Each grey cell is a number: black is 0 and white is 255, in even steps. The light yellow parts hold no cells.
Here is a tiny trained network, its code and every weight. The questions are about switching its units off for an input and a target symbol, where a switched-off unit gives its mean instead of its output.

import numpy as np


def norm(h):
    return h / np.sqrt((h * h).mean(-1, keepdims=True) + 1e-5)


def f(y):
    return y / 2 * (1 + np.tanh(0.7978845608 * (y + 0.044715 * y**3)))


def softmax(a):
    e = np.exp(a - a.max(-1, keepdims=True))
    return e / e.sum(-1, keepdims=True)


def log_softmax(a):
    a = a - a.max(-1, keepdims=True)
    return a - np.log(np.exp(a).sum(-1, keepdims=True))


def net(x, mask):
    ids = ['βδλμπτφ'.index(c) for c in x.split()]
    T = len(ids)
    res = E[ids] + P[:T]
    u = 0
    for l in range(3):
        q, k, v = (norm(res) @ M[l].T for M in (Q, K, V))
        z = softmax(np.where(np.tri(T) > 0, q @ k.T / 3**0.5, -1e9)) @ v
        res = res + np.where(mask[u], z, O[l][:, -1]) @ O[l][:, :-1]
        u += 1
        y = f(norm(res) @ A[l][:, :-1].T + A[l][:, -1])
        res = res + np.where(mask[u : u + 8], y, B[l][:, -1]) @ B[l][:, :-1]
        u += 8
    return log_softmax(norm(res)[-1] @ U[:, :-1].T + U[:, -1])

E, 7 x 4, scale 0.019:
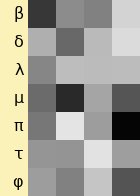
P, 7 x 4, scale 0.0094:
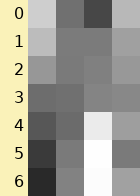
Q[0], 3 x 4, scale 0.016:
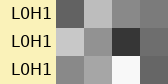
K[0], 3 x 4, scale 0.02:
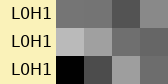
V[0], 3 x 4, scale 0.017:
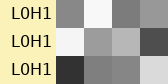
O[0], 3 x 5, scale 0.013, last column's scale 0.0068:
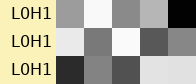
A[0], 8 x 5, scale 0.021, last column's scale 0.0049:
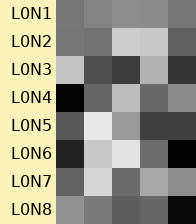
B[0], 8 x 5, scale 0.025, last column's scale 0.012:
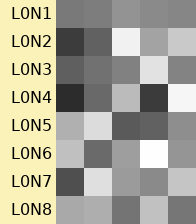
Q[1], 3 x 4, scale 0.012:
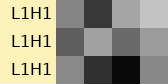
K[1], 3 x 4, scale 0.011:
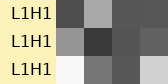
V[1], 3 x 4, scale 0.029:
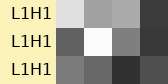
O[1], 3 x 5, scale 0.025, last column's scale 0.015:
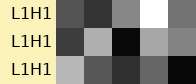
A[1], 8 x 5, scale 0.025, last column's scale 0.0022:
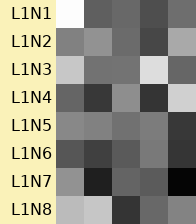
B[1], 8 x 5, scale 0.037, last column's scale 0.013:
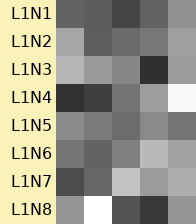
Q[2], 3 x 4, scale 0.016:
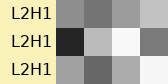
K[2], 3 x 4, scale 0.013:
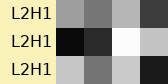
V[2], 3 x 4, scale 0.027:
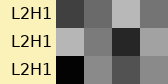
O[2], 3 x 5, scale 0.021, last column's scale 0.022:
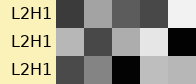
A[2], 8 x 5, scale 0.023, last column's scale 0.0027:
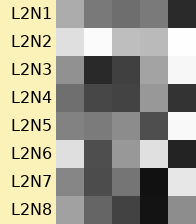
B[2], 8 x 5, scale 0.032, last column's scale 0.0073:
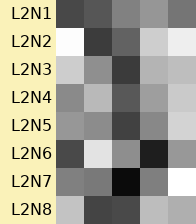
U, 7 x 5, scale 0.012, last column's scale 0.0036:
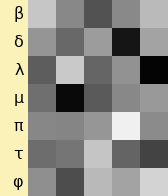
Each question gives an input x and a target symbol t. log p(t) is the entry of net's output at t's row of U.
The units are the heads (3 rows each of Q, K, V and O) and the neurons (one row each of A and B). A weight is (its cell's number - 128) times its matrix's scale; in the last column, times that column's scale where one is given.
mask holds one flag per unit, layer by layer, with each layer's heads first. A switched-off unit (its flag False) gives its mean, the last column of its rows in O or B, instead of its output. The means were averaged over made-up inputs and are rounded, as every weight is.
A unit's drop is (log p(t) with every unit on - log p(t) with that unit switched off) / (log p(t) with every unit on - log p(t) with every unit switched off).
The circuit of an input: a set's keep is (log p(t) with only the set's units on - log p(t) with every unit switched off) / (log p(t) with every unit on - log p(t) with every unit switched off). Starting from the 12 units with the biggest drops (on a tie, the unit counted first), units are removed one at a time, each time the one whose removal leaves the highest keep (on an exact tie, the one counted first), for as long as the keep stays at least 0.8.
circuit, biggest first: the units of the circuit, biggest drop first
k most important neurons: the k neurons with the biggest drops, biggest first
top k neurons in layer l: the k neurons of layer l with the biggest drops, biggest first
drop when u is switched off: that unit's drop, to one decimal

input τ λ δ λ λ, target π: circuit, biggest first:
[L0N6]
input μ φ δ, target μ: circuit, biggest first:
[L0H1 L1H1 L0N2]
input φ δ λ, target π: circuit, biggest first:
[L0H1 L1H1 L0N6]
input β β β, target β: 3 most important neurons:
[L1N8 L1N4 L0N2]
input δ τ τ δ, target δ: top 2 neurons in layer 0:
[L0N6 L0N7]
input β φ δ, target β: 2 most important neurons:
[L0N4 L1N4]
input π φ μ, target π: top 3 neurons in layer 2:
[L2N3 L2N4 L2N7]
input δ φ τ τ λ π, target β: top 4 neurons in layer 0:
[L0N5 L0N6 L0N4 L0N2]
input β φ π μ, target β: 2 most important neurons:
[L0N2 L1N2]
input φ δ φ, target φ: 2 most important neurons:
[L0N4 L1N4]
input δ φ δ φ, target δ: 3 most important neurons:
[L0N4 L0N2 L0N7]
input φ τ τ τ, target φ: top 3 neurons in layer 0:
[L0N6 L0N4 L0N7]
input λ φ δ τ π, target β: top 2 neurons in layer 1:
[L1N4 L1N3]
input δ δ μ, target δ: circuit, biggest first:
[L1H1]
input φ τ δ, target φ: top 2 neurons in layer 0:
[L0N4 L0N7]
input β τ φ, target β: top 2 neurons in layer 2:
[L2N8 L2N2]
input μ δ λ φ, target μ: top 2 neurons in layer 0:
[L0N2 L0N7]
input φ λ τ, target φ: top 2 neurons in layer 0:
[L0N4 L0N6]
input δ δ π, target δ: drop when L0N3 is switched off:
0.1
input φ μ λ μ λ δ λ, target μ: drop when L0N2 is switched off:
0.1
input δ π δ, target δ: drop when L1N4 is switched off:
0.2
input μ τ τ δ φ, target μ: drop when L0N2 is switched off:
0.2
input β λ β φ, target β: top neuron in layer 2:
[L2N8]
